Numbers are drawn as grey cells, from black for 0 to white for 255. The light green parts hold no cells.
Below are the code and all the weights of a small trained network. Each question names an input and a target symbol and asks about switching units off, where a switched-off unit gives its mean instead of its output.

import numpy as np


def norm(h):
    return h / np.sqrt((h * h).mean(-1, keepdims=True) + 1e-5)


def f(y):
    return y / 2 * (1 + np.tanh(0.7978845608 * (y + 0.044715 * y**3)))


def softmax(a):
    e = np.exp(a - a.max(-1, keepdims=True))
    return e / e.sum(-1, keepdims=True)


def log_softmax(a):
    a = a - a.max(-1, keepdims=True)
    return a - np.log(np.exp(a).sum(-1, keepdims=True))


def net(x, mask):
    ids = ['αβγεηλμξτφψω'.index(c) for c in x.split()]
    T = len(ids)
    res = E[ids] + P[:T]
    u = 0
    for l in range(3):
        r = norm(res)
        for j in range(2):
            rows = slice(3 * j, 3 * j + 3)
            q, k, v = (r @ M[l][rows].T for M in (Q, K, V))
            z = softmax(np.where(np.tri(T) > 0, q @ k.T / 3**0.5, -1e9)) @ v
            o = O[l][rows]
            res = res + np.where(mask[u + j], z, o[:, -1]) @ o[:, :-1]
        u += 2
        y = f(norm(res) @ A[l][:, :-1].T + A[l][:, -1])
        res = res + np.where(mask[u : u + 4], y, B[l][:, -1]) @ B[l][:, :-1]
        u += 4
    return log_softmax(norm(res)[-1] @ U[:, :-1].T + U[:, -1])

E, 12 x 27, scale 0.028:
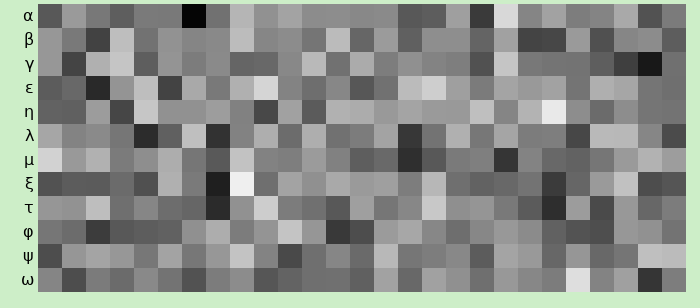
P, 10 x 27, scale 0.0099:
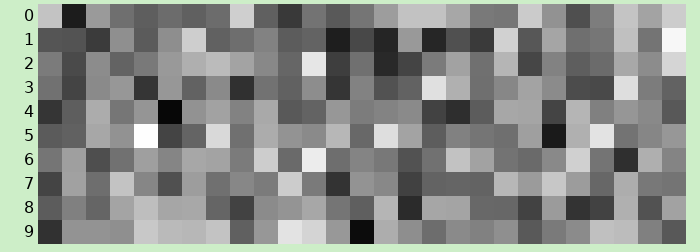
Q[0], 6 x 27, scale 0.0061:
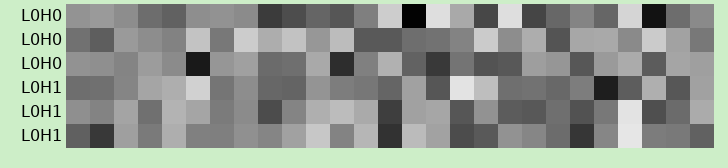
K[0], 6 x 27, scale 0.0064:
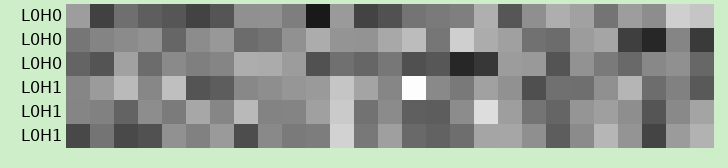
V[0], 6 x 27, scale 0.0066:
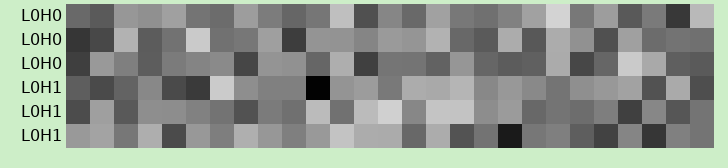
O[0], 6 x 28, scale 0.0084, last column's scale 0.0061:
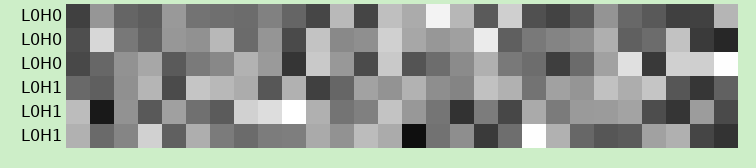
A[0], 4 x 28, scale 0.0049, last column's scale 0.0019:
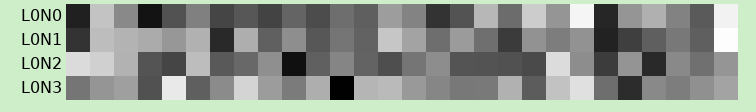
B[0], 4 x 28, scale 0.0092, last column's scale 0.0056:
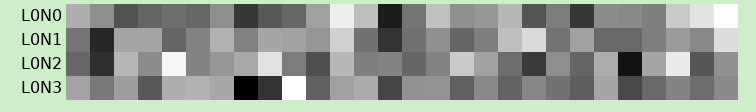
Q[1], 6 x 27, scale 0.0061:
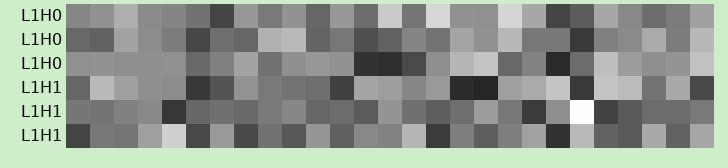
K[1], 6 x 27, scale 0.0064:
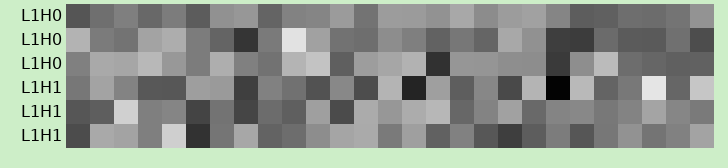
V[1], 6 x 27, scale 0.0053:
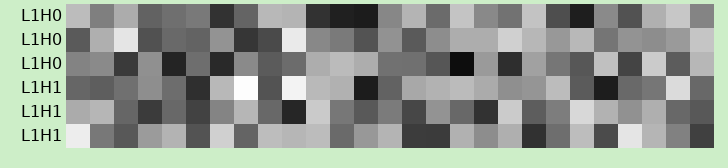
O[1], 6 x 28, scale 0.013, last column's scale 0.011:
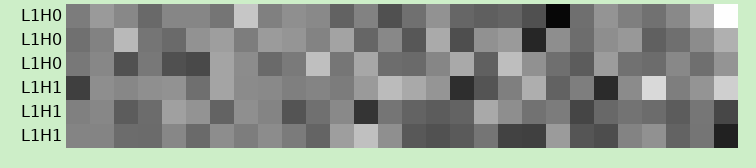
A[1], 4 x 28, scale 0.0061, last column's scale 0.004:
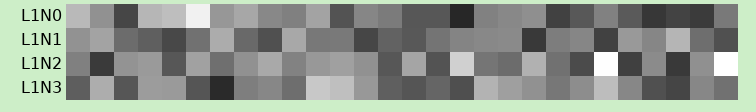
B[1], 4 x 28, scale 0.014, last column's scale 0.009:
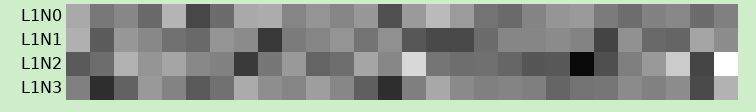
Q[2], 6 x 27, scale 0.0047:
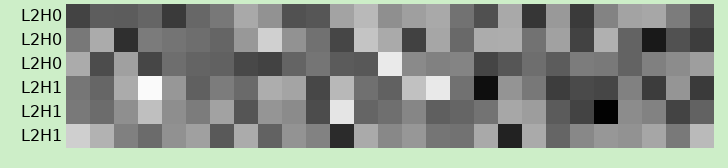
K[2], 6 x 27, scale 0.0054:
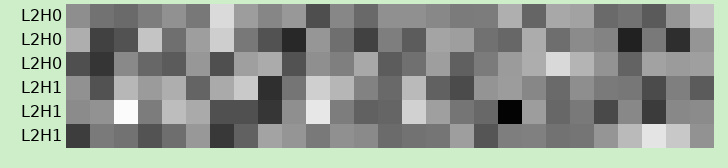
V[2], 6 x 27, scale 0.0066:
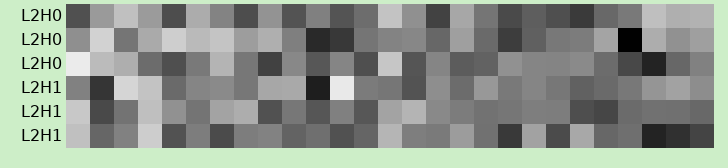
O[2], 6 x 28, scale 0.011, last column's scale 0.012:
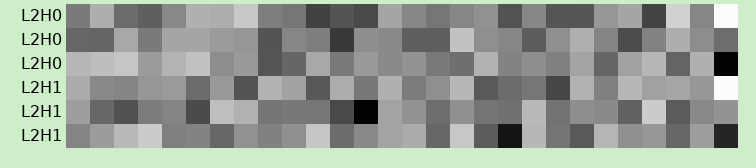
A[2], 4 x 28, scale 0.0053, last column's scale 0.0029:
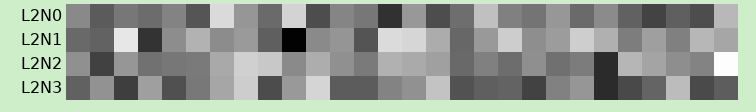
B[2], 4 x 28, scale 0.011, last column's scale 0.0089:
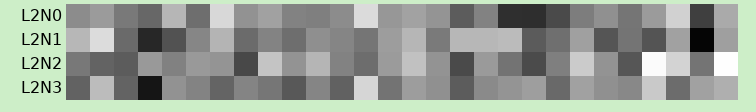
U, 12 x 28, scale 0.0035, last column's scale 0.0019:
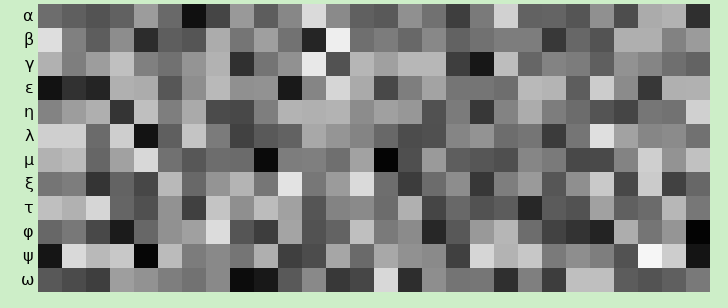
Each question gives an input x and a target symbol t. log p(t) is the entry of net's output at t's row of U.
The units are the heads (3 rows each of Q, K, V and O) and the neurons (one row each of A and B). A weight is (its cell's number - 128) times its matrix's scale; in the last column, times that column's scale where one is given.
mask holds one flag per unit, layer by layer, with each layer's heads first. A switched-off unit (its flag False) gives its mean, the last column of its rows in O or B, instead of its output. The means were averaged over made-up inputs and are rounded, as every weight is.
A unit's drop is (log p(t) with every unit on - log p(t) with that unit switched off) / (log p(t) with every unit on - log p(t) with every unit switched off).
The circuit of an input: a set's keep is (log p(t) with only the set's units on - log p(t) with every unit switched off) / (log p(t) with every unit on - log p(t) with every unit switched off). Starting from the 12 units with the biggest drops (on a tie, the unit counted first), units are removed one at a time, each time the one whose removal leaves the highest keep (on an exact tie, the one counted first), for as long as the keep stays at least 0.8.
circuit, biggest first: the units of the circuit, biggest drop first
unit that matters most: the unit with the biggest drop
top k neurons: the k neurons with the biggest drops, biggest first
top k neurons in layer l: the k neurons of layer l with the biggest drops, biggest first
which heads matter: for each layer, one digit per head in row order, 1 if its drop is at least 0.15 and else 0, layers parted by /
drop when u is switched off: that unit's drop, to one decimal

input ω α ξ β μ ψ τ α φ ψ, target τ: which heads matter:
10 / 10 / 00
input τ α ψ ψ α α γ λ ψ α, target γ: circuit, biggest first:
(L2H1, L0H0)
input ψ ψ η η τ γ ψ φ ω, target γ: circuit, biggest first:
(L0H0, L2H1, L1H0)
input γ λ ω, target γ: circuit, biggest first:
(L2H1, L0H1)
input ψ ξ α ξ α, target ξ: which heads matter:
11 / 00 / 00
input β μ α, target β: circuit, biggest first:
(L0H0, L1H0)
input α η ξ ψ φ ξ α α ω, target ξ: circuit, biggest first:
(L0H0, L0H1)
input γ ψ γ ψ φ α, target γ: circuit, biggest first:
(L2H1, L0H0, L0H1)
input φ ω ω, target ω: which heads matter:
11 / 00 / 00
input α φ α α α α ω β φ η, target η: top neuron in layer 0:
(L0N3)
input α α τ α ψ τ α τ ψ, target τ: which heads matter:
01 / 10 / 00
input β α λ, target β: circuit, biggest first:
(L1H0, L0H0)
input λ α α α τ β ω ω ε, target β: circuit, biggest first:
(L0H0, L1H0, L1H1)
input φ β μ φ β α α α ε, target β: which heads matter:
10 / 10 / 00
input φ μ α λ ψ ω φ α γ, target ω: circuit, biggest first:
(L0H1, L1H1)
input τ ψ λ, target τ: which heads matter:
00 / 10 / 00
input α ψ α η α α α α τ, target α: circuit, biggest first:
(L0H1, L2H0)
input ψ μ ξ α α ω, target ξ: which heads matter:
10 / 00 / 00
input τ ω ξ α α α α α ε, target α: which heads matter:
01 / 00 / 11
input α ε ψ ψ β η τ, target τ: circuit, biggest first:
(L1H0, L0N0)
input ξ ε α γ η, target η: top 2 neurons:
(L0N3, L1N2)
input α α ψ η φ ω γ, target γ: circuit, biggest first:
(L2H1)
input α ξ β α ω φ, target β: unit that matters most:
L1H0
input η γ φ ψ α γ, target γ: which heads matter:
00 / 00 / 01
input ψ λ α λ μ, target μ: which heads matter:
01 / 00 / 00
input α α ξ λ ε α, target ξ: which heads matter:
10 / 00 / 00
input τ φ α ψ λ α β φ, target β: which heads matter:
10 / 10 / 00
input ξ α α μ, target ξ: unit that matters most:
L0H0
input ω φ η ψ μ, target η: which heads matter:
10 / 00 / 00
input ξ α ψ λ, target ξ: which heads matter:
11 / 00 / 00
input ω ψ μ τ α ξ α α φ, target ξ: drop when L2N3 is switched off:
-0.1
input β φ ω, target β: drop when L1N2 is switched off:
-0.1
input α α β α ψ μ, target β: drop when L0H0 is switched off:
0.4
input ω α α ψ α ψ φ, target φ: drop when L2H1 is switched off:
0.2
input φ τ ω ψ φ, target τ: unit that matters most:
L1H0
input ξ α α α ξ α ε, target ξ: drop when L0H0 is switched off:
0.7
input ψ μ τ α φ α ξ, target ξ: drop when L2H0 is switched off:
0.0
